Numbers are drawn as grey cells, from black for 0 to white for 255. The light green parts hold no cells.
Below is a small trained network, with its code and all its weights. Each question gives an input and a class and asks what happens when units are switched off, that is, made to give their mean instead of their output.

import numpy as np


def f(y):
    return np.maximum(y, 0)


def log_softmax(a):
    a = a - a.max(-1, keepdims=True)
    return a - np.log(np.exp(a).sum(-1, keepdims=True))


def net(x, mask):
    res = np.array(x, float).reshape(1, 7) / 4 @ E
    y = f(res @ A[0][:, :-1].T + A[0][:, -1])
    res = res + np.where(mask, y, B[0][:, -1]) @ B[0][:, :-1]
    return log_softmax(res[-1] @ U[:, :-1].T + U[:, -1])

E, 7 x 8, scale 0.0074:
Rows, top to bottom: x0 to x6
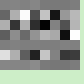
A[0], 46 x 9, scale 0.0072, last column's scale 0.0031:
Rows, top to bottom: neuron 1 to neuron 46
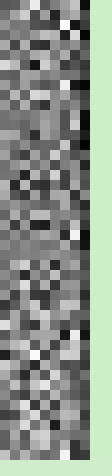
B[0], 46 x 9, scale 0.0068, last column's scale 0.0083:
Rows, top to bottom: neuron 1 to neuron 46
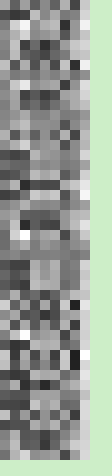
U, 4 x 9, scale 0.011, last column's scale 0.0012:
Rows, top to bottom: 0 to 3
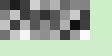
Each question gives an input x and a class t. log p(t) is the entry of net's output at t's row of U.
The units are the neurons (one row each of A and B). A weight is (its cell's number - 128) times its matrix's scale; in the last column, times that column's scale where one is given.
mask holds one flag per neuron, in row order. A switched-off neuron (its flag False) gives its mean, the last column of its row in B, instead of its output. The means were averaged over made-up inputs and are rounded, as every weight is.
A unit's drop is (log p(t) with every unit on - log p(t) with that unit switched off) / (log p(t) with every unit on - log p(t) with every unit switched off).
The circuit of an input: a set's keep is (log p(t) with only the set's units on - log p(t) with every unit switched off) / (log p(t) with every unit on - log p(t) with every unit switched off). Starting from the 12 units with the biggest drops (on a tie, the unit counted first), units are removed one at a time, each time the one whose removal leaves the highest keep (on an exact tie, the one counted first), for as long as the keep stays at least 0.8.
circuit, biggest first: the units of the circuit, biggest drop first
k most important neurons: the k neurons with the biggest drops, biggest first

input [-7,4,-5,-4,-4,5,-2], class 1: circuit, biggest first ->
(neuron 45)
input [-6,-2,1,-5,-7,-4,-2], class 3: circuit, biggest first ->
(neuron 3; neuron 9)
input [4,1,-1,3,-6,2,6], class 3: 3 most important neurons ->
(neuron 36; neuron 31; neuron 42)
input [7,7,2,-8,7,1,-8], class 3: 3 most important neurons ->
(neuron 3; neuron 9; neuron 46)
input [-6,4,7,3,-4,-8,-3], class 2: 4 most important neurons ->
(neuron 36; neuron 31; neuron 42; neuron 1)
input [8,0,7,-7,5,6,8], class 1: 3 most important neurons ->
(neuron 19; neuron 5; neuron 23)
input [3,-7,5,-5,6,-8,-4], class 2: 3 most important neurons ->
(neuron 36; neuron 31; neuron 42)
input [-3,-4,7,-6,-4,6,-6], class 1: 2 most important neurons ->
(neuron 5; neuron 19)
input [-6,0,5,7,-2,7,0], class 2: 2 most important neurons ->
(neuron 7; neuron 37)
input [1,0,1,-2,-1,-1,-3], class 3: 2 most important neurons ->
(neuron 36; neuron 7)
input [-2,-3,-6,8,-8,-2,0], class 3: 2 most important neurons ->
(neuron 34; neuron 24)
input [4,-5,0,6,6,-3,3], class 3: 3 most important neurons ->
(neuron 34; neuron 24; neuron 4)
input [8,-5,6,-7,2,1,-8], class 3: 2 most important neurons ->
(neuron 3; neuron 9)
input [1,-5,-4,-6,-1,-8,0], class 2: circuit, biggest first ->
(neuron 36)
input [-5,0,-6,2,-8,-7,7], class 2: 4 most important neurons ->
(neuron 36; neuron 31; neuron 42; neuron 1)
